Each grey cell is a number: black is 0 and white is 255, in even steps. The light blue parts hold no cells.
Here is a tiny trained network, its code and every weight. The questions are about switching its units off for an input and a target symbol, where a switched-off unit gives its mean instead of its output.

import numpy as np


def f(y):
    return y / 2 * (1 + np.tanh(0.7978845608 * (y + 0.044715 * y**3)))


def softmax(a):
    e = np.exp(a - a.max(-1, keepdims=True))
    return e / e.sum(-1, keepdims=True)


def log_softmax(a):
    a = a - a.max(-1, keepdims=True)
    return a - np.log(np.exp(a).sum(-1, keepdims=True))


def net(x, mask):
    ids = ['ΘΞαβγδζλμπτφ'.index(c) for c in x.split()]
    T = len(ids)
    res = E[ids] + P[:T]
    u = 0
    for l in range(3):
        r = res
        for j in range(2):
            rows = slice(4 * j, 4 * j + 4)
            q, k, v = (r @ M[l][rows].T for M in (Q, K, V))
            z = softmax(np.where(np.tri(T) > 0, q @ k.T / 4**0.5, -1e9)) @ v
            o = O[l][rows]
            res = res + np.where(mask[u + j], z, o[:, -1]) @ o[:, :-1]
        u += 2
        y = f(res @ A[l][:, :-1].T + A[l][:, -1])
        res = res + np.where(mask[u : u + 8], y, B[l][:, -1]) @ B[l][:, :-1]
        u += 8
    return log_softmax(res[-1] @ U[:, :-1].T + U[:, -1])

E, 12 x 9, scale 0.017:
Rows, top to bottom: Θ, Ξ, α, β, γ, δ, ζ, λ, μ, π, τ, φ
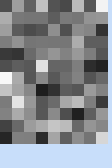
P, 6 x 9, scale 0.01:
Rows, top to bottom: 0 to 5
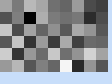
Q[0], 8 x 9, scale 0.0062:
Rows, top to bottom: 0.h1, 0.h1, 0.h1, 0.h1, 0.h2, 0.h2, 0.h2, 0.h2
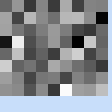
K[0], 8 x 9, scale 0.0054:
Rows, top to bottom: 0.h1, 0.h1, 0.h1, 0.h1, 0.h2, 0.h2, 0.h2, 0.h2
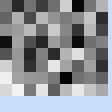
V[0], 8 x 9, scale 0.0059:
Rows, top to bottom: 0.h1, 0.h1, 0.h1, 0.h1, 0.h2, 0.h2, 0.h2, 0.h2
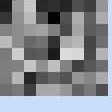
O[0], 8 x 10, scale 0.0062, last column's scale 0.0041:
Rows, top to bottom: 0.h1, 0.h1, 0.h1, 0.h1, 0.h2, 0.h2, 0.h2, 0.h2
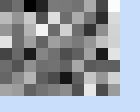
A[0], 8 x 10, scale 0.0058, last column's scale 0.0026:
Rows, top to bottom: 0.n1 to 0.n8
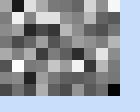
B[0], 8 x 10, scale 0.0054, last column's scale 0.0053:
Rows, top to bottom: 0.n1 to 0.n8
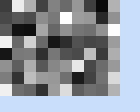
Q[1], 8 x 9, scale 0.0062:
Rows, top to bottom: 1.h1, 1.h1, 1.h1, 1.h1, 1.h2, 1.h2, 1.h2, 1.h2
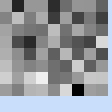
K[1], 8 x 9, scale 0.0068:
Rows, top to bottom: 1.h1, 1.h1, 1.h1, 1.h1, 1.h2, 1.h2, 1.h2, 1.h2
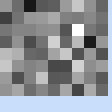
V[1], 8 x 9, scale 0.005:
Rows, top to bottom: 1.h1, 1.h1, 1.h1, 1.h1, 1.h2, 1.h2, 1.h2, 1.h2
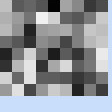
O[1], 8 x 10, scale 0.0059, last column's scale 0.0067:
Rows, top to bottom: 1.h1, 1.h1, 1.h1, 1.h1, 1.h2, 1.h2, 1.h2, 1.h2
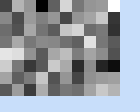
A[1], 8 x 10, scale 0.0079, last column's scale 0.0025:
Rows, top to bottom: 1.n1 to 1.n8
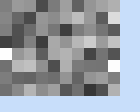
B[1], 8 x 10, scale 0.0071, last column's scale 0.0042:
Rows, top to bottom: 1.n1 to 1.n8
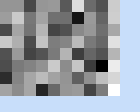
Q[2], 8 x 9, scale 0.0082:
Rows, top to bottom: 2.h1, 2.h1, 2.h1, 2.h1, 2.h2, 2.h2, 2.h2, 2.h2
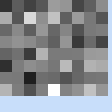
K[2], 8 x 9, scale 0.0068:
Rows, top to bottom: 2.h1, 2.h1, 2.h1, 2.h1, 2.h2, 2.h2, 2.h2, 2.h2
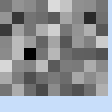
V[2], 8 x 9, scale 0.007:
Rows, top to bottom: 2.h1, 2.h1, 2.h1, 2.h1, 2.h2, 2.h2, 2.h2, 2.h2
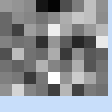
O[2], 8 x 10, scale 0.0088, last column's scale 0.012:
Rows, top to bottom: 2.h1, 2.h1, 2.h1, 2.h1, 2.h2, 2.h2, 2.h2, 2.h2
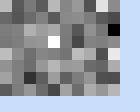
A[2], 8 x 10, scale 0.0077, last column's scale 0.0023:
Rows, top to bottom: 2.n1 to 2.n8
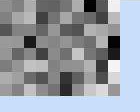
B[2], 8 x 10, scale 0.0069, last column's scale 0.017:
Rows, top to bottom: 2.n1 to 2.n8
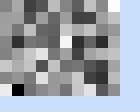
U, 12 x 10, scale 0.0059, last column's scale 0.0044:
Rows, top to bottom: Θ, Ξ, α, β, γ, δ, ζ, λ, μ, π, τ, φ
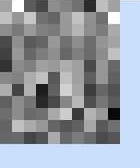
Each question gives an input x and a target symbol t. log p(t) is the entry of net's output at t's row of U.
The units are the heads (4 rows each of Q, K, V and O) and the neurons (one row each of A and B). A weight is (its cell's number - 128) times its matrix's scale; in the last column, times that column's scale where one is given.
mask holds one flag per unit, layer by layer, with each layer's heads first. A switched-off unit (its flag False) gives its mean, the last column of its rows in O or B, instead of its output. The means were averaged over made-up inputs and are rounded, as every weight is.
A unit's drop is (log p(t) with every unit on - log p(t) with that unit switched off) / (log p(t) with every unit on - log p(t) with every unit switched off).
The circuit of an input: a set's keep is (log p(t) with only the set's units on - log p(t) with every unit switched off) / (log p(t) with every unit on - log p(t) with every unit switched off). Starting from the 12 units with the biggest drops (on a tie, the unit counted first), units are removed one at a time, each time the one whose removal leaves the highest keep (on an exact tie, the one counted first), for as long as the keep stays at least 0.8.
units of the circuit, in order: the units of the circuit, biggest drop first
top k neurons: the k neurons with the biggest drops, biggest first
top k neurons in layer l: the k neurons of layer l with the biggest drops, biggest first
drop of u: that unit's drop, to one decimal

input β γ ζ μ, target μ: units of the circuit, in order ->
2.h1, 0.h2, 1.h2
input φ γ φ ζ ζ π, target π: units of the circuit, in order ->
1.h2, 2.h1
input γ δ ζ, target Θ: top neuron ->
0.n1
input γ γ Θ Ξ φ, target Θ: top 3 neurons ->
0.n3, 0.n6, 1.n4
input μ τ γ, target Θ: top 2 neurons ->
0.n1, 2.n1
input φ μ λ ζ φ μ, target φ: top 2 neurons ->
1.n4, 1.n1
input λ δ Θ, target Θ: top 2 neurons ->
0.n3, 0.n6
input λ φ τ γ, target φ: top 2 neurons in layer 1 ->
1.n4, 1.n8
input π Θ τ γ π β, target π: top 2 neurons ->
0.n3, 0.n5
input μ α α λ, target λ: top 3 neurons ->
2.n4, 2.n1, 1.n6
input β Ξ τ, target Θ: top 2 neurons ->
0.n1, 2.n2
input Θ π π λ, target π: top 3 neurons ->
0.n3, 1.n7, 1.n6
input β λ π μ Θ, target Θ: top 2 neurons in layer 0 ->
0.n6, 0.n3
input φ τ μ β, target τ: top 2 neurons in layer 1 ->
1.n8, 1.n2
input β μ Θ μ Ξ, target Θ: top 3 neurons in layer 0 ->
0.n1, 0.n3, 0.n2
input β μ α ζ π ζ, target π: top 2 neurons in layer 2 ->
2.n7, 2.n4
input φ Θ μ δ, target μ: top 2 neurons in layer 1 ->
1.n8, 1.n6
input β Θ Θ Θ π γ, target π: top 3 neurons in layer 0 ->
0.n5, 0.n3, 0.n1
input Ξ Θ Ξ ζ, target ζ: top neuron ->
2.n1
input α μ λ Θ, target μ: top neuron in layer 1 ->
1.n2
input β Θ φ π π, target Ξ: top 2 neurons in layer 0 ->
0.n5, 0.n6
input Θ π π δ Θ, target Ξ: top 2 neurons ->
2.n8, 0.n7
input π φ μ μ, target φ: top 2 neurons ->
1.n4, 0.n3
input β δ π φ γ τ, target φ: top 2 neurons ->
1.n4, 2.n5
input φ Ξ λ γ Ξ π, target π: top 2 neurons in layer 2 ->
2.n3, 2.n4
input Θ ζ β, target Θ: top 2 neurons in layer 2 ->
2.n1, 2.n4
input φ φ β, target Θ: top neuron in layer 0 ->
0.n3
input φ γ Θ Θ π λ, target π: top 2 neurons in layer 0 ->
0.n3, 0.n1
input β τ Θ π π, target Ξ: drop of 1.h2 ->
0.2
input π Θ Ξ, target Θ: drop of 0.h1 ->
0.1
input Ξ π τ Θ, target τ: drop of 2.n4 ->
0.0
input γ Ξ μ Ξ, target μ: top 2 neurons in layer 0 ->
0.n7, 0.n4
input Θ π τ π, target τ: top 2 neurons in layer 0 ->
0.n7, 0.n2
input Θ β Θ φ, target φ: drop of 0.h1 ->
0.2
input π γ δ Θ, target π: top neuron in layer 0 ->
0.n8
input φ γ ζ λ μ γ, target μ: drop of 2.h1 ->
0.7
